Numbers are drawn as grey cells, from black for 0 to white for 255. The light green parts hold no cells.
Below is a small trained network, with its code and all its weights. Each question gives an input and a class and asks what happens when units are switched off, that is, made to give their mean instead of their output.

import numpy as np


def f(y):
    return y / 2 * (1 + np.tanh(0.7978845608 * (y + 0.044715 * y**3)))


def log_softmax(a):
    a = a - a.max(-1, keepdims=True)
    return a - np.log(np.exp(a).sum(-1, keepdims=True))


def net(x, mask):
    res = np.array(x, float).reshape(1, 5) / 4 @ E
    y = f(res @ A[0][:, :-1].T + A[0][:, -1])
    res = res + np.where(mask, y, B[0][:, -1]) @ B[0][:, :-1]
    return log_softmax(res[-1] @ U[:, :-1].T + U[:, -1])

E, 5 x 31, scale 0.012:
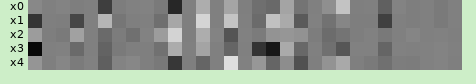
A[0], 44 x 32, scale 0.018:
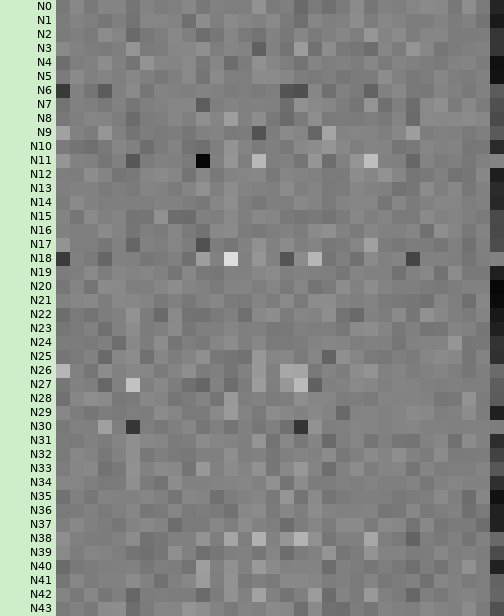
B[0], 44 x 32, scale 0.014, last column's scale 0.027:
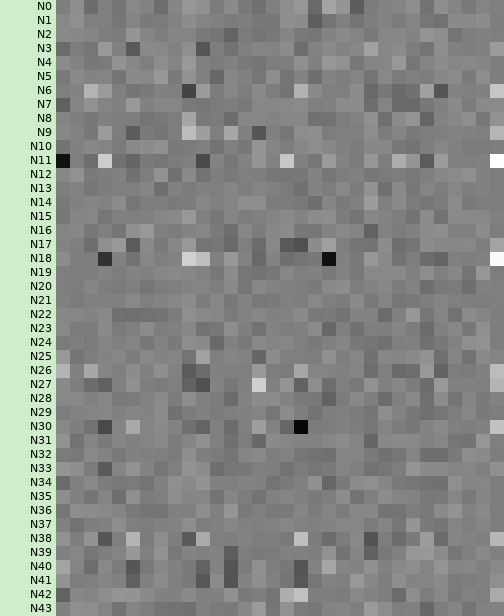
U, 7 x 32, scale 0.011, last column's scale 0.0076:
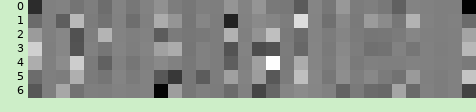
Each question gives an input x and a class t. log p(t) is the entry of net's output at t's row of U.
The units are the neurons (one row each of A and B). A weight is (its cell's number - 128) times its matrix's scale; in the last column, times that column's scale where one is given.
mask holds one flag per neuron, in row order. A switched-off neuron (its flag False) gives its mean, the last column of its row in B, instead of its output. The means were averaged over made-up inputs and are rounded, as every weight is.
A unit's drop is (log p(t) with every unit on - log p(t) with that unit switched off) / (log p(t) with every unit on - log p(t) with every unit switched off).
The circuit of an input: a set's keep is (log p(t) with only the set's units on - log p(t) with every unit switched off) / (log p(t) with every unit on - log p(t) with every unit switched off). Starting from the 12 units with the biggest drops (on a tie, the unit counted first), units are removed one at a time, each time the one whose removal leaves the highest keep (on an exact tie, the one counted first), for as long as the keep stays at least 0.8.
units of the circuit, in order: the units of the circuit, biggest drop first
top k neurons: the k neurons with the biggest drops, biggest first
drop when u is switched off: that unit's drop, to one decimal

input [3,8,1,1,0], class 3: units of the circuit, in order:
(N18)
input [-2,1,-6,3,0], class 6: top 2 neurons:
(N11 N6)
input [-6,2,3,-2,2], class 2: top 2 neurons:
(N11 N18)
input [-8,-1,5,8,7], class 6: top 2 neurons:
(N6 N9)
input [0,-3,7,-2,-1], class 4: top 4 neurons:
(N18 N30 N11 N17)
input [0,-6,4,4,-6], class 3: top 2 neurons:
(N11 N30)
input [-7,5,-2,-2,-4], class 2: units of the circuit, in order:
(N11 N27)
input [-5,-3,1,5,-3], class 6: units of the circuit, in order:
(N18 N11)
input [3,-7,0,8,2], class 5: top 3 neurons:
(N18 N38 N26)
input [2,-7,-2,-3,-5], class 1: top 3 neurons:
(N18 N9 N38)
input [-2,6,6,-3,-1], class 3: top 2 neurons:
(N11 N18)
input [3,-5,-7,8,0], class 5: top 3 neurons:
(N11 N18 N38)
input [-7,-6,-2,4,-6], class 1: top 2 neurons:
(N18 N9)
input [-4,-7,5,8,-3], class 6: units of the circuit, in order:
(N6)
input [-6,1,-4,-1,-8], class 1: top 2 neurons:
(N18 N30)
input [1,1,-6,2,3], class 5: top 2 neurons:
(N18 N11)
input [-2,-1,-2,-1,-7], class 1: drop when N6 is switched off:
0.1
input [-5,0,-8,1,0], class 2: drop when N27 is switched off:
0.2
